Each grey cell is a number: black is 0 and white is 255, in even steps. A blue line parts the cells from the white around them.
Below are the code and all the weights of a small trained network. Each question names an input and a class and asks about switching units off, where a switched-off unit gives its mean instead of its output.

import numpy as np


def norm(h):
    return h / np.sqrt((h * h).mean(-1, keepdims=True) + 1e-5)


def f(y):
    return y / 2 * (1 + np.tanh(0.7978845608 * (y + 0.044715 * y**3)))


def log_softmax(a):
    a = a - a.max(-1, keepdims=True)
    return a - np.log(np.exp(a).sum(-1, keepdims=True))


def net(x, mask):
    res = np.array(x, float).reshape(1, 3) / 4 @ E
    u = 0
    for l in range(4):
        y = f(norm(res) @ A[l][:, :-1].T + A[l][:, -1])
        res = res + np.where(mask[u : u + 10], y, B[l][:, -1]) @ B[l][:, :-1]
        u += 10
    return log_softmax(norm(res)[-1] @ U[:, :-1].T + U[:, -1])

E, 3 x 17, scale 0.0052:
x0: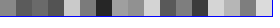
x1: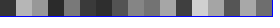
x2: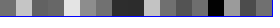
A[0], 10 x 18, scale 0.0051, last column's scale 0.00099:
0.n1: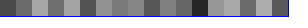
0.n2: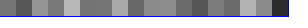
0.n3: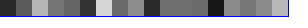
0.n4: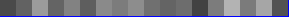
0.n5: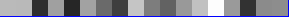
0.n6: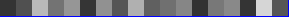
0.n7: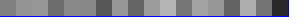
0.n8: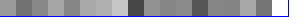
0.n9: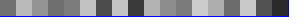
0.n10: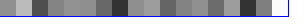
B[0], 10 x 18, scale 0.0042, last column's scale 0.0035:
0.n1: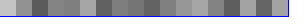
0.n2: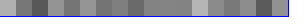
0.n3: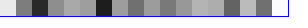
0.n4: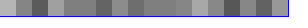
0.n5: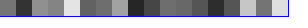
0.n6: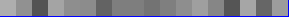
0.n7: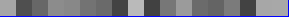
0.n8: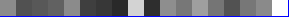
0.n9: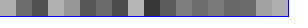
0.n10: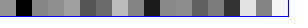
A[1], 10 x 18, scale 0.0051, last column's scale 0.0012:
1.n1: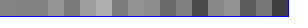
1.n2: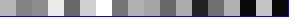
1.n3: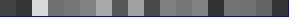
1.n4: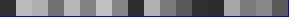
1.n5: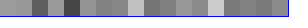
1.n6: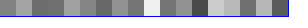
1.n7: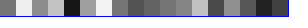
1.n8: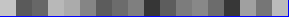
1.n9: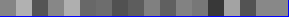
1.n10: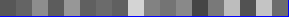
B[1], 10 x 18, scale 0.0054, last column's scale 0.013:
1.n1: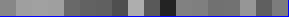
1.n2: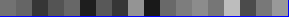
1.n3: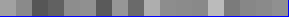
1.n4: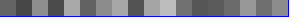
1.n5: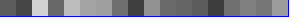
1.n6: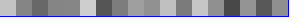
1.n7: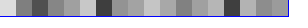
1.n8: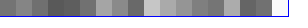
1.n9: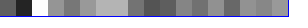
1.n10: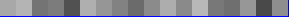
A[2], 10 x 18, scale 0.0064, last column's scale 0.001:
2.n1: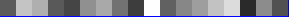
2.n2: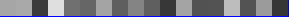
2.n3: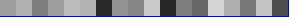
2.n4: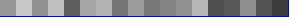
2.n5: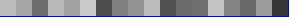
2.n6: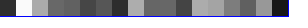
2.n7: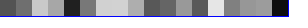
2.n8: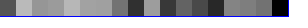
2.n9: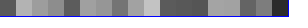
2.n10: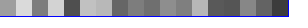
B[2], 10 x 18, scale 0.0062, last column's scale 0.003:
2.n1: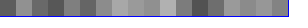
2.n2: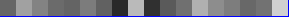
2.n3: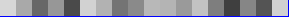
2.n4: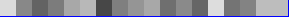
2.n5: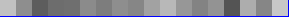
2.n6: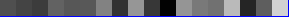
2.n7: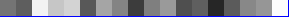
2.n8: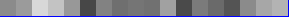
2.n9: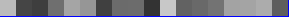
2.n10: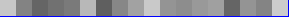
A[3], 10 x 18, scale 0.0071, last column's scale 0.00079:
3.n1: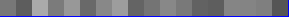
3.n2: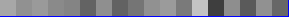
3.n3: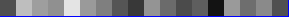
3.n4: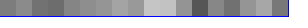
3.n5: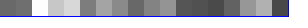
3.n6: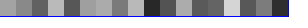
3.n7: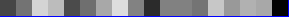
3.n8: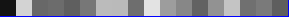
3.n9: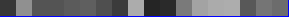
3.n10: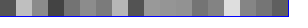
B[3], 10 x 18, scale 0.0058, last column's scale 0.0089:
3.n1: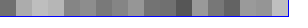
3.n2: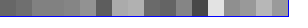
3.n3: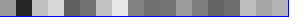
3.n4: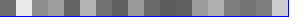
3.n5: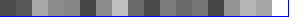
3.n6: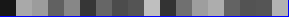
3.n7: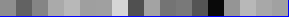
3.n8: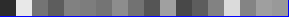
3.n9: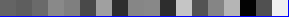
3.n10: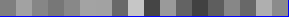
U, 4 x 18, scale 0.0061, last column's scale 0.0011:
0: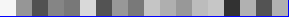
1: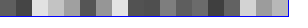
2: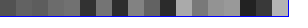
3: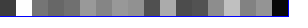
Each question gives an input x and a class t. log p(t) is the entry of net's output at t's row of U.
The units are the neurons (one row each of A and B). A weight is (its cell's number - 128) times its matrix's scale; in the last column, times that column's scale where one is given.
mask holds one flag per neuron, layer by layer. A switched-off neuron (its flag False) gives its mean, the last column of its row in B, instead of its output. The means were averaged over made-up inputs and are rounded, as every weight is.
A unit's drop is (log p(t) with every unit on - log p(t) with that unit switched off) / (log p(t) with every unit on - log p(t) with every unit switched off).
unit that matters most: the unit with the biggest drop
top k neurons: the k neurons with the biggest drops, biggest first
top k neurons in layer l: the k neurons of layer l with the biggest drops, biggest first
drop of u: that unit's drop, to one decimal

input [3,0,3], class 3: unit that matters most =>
0.n10
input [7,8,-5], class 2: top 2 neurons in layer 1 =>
(1.n7; 1.n3)
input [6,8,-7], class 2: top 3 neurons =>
(1.n9; 0.n10; 2.n6)
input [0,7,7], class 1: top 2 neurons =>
(0.n8; 1.n9)
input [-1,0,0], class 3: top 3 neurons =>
(0.n3; 1.n7; 2.n1)
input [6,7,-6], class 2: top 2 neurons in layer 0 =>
(0.n10; 0.n3)
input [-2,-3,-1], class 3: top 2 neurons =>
(0.n8; 1.n8)
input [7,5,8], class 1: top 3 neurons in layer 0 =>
(0.n3; 0.n10; 0.n8)
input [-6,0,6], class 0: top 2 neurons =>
(0.n5; 1.n7)
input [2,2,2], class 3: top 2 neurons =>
(1.n8; 0.n8)
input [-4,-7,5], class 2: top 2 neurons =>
(1.n2; 0.n5)
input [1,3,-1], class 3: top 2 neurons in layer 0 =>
(0.n8; 0.n7)
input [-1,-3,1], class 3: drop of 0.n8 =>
1.0
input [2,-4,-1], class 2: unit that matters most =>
0.n3
